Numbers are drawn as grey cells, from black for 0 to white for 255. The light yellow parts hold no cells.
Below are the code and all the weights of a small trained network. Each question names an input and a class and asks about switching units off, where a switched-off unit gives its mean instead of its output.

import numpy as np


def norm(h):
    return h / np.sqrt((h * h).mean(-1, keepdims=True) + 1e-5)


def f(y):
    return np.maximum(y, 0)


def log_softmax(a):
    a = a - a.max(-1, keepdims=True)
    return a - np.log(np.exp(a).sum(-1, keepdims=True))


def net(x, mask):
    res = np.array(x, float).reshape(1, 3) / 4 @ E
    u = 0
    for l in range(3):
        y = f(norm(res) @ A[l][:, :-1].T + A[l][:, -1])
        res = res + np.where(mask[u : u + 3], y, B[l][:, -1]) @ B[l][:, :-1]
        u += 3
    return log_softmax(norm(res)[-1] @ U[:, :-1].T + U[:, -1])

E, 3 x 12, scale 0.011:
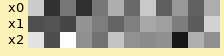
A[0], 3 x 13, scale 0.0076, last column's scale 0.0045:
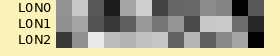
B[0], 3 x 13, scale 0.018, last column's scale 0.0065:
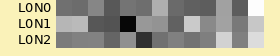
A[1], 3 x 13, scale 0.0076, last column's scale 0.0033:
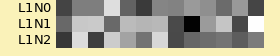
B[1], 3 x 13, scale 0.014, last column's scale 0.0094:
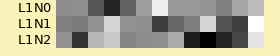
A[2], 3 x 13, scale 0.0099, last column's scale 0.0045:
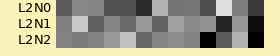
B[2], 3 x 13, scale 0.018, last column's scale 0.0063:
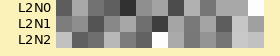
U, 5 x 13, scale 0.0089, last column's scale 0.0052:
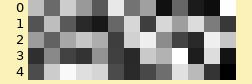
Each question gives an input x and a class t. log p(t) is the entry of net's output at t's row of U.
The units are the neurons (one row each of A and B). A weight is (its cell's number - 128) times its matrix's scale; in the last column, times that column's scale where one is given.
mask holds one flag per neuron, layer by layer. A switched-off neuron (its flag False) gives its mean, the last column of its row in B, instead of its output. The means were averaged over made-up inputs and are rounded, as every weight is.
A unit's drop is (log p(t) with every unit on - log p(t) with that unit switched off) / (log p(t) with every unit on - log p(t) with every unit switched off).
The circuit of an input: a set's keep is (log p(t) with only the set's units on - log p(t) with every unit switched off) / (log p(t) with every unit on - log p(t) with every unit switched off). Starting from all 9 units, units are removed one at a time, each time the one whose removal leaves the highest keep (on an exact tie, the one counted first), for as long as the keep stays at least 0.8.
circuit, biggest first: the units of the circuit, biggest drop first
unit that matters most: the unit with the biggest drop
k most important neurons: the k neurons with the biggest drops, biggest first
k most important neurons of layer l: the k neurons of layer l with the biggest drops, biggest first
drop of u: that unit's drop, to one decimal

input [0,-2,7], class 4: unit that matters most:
L1N2
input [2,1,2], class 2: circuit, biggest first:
[L0N0; L1N1]
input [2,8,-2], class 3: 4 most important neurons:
[L1N2; L0N0; L0N2; L2N2]
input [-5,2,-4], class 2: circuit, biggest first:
[L1N2; L2N2]
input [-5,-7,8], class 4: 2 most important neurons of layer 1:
[L1N1; L1N2]
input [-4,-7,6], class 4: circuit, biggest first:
[L1N1; L1N2]
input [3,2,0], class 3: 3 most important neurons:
[L1N2; L0N0; L0N2]
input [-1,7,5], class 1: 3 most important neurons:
[L1N2; L2N0; L0N2]
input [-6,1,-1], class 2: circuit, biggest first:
[L1N2; L2N2]
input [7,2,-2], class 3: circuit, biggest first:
[L0N0; L1N2]
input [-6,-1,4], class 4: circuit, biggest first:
[L1N1; L0N2]
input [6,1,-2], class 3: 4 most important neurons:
[L0N0; L0N2; L1N2; L2N1]
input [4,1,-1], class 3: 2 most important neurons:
[L0N0; L0N2]
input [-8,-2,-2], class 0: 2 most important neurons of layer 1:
[L1N2; L1N1]
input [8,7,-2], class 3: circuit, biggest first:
[L1N2]
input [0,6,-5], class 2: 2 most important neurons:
[L1N2; L1N1]
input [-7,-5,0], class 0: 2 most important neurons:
[L1N2; L2N0]
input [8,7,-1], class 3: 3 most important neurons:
[L1N2; L0N0; L2N2]
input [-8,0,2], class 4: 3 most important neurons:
[L0N2; L1N1; L0N1]
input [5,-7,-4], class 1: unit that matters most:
L0N1
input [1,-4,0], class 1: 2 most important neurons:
[L0N1; L1N2]
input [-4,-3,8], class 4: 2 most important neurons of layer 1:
[L1N1; L1N2]
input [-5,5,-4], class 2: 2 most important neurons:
[L1N2; L2N2]
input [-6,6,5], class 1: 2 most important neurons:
[L0N2; L2N0]
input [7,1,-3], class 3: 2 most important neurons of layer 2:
[L2N1; L2N0]
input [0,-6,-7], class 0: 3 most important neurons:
[L1N1; L0N2; L1N2]
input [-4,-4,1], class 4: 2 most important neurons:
[L0N2; L1N1]
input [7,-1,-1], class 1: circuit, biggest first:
[L1N2]
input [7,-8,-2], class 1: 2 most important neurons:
[L0N1; L1N2]
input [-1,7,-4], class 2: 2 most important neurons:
[L1N2; L1N1]
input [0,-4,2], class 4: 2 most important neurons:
[L1N1; L1N2]
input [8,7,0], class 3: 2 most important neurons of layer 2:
[L2N2; L2N1]
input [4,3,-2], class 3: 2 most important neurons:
[L0N0; L1N2]
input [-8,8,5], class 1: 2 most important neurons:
[L0N2; L2N0]
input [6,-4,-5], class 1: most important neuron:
[L0N1]
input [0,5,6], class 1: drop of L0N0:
-0.1
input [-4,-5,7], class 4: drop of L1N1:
0.2
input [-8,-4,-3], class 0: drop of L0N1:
0.0
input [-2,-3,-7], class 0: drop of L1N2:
0.1
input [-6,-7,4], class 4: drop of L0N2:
0.3
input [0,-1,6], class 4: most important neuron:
[L1N2]
